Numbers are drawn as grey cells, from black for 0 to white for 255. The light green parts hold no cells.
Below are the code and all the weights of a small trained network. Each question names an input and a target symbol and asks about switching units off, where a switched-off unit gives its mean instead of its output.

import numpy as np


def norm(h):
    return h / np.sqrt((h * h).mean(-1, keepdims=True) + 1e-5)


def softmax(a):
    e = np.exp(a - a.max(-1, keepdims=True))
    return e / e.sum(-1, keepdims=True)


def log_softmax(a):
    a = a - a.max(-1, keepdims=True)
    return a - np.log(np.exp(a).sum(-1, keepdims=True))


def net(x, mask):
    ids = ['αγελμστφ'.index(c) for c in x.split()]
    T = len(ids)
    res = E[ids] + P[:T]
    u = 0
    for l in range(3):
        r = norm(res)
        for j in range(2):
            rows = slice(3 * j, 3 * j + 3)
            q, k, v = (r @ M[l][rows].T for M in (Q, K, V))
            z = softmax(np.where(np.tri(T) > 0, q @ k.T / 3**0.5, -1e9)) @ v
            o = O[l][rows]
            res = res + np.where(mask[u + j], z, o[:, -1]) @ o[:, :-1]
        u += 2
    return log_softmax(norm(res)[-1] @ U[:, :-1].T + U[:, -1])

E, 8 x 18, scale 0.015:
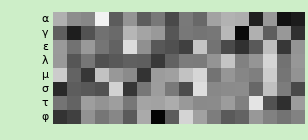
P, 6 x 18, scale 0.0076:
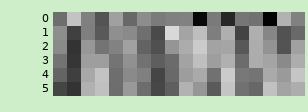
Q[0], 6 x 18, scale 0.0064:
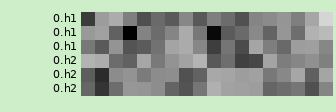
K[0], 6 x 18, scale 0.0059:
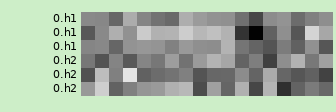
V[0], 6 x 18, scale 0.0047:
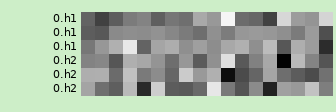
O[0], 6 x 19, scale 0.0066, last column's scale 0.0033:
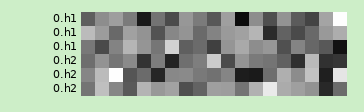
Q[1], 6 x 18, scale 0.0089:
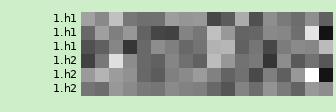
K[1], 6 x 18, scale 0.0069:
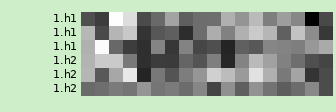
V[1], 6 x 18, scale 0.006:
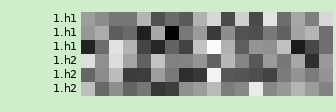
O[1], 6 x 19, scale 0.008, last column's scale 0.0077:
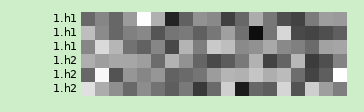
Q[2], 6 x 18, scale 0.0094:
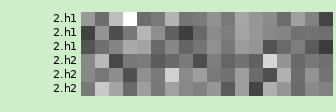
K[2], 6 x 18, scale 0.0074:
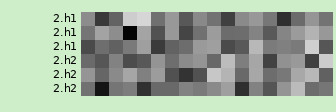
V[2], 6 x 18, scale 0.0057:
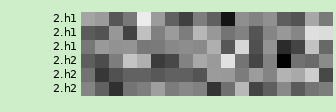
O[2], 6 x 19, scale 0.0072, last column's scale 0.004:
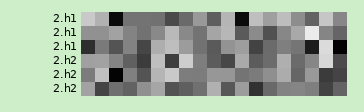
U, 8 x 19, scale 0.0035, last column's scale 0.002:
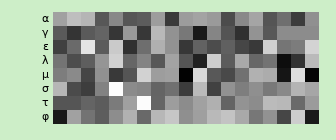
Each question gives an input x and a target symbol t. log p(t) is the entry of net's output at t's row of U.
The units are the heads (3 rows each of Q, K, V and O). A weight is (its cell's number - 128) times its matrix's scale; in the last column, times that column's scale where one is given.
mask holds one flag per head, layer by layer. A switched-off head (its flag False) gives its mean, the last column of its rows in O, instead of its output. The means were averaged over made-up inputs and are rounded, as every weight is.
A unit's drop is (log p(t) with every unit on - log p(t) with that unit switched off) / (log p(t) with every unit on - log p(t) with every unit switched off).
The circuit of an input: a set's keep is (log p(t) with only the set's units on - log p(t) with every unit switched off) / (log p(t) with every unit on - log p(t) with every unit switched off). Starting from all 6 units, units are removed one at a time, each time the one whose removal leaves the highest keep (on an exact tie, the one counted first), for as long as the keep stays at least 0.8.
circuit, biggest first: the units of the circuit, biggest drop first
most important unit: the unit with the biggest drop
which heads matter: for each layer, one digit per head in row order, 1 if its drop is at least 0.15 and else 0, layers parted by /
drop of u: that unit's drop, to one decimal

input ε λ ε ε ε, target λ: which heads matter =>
00 / 11 / 00
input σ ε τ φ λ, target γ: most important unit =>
0.h2
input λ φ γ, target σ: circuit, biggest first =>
0.h2, 1.h1, 2.h1
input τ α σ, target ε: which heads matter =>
11 / 01 / 00
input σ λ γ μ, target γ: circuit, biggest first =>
0.h2, 2.h2
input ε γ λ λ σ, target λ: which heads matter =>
00 / 11 / 00
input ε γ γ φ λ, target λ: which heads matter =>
00 / 11 / 00
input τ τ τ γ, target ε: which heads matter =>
01 / 00 / 00
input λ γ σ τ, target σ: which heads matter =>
01 / 10 / 00
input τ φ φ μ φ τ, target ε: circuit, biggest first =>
0.h2, 2.h1
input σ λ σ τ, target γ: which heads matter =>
01 / 00 / 00
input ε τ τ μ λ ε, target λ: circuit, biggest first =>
1.h2, 2.h1
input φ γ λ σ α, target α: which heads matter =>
01 / 10 / 00
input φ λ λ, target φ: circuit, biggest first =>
1.h1, 1.h2
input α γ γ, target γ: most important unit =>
0.h1
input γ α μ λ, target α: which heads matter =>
01 / 11 / 00
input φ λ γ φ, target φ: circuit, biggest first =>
0.h2, 1.h1
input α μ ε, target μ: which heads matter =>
11 / 00 / 10
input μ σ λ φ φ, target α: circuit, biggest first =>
1.h1, 0.h2
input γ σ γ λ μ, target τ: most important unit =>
1.h1
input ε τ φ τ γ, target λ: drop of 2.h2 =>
0.0
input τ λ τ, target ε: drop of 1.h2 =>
0.1
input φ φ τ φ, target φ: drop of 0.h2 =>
0.2
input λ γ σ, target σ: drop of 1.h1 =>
0.2
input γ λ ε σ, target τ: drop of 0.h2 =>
0.3
